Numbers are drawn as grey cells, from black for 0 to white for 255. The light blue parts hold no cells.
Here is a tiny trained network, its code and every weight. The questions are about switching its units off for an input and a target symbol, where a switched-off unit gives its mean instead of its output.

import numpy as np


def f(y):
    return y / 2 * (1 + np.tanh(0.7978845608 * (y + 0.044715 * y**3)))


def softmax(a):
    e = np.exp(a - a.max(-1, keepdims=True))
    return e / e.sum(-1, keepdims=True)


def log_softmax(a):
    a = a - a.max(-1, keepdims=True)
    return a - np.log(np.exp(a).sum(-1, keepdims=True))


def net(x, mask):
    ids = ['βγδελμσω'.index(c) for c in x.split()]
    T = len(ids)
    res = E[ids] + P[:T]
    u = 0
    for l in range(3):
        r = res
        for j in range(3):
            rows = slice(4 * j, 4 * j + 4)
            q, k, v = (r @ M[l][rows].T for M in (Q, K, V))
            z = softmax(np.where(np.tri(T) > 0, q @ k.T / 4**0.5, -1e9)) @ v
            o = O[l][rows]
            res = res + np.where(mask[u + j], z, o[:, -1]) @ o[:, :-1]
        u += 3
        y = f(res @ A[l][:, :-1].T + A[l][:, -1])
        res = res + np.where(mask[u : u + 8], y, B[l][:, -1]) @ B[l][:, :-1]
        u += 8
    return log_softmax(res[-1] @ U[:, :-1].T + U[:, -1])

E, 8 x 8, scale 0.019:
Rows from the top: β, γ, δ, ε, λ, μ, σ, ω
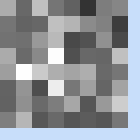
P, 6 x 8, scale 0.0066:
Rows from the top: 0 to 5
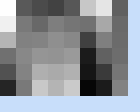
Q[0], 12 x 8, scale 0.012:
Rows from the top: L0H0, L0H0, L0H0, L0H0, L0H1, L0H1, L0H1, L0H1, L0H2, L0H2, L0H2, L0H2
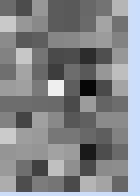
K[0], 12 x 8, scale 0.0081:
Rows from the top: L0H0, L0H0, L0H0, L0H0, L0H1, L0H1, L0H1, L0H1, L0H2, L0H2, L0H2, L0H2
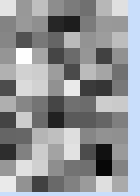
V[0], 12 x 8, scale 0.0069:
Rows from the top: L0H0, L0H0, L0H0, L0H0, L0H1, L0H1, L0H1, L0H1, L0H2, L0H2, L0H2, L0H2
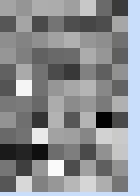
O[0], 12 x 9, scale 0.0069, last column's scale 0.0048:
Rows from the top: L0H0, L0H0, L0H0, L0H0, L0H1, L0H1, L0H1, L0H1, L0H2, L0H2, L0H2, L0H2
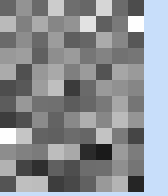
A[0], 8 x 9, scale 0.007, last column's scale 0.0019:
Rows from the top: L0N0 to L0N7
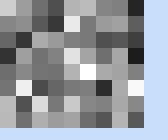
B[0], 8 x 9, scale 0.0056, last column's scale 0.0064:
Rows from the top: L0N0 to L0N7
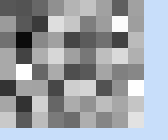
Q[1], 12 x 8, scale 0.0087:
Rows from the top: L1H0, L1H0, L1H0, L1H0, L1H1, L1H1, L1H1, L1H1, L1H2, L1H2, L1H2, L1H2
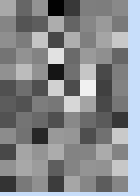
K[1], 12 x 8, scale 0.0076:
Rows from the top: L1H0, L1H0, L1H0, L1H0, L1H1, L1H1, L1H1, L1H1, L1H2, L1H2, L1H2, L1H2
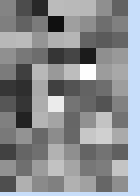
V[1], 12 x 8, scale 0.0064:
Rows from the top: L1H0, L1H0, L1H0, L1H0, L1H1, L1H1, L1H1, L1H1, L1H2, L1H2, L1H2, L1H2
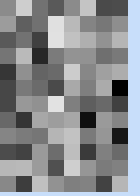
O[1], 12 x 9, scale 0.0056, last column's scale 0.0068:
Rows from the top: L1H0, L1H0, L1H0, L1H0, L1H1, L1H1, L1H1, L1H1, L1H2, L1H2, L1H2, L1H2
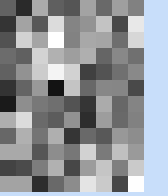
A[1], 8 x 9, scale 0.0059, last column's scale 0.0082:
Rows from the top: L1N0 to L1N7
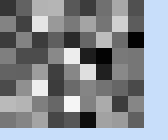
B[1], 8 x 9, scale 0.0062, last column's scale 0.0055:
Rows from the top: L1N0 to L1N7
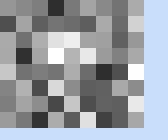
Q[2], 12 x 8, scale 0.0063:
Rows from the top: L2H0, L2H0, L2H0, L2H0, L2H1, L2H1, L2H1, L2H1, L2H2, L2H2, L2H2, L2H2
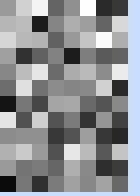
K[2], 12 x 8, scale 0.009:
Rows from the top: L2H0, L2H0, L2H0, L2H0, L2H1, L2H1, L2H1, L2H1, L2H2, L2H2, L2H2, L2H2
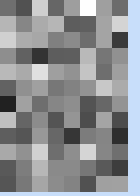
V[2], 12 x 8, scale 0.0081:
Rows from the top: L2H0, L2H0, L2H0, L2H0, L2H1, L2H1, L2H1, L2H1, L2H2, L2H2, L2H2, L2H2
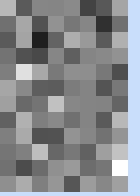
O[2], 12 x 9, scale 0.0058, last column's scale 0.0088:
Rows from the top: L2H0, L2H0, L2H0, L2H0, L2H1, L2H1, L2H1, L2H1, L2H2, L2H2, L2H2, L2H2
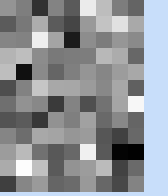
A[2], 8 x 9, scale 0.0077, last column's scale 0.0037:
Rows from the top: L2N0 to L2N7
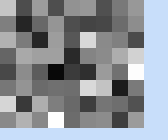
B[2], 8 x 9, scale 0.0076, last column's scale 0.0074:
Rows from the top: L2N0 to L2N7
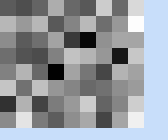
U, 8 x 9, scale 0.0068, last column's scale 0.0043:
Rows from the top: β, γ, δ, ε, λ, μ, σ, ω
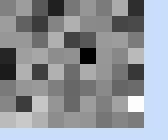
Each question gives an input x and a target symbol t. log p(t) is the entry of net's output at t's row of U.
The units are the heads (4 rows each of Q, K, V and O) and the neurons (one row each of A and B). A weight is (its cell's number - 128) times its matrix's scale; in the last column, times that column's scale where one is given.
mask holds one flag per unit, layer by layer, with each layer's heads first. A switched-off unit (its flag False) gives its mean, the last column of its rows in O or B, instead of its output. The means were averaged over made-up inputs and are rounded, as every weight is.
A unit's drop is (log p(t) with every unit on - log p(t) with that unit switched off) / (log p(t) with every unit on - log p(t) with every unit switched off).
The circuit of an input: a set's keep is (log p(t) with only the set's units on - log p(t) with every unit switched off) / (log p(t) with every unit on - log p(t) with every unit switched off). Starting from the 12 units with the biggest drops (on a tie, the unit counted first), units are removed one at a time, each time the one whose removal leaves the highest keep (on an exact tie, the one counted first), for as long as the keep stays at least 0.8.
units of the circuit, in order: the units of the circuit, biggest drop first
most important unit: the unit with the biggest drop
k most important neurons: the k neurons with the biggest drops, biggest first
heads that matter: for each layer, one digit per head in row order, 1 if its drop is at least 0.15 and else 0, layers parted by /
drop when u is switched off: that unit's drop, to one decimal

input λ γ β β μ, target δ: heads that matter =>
001 / 111 / 101
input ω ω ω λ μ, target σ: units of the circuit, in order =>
L0H2; L2H1
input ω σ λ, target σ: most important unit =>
L0H2
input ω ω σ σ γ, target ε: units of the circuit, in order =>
L1H1; L0H0
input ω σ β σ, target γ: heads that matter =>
000 / 000 / 100
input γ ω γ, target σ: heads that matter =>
000 / 101 / 000
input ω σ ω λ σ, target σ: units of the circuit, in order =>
L0H2; L1H1; L2H1
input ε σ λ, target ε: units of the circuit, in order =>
L2H0; L0H0
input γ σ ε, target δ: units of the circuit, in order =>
L0H2; L2N2
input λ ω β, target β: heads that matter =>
100 / 000 / 000
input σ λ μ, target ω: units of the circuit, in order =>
L0H2; L2H2; L2N5; L0N1
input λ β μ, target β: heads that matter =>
001 / 000 / 000
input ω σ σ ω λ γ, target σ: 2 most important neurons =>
L1N2; L2N5
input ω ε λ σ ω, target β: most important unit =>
L2N4
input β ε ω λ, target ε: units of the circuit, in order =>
L2H0; L0H1; L0H2
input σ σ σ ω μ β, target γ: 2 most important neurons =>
L0N6; L0N7
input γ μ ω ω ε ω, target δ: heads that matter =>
000 / 010 / 100
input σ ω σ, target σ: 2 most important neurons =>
L0N6; L0N1
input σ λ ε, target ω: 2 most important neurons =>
L2N5; L2N7
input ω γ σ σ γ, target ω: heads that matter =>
110 / 001 / 001
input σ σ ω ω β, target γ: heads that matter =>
000 / 001 / 100
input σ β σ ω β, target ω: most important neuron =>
L0N1
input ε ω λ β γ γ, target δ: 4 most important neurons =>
L1N3; L1N7; L0N5; L2N2
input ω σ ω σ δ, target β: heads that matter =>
000 / 010 / 000
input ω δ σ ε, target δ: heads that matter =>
001 / 000 / 100
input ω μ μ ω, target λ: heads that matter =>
000 / 110 / 000
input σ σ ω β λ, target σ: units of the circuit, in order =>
L2H1
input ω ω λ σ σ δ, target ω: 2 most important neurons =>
L2N1; L1N7
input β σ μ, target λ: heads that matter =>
011 / 000 / 000
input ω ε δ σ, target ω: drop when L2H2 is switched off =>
0.5
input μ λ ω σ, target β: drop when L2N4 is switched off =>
0.4
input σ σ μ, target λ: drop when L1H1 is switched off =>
0.2
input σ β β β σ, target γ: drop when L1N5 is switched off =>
0.0
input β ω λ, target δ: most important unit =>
L0H1
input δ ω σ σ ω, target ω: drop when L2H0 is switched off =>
0.1
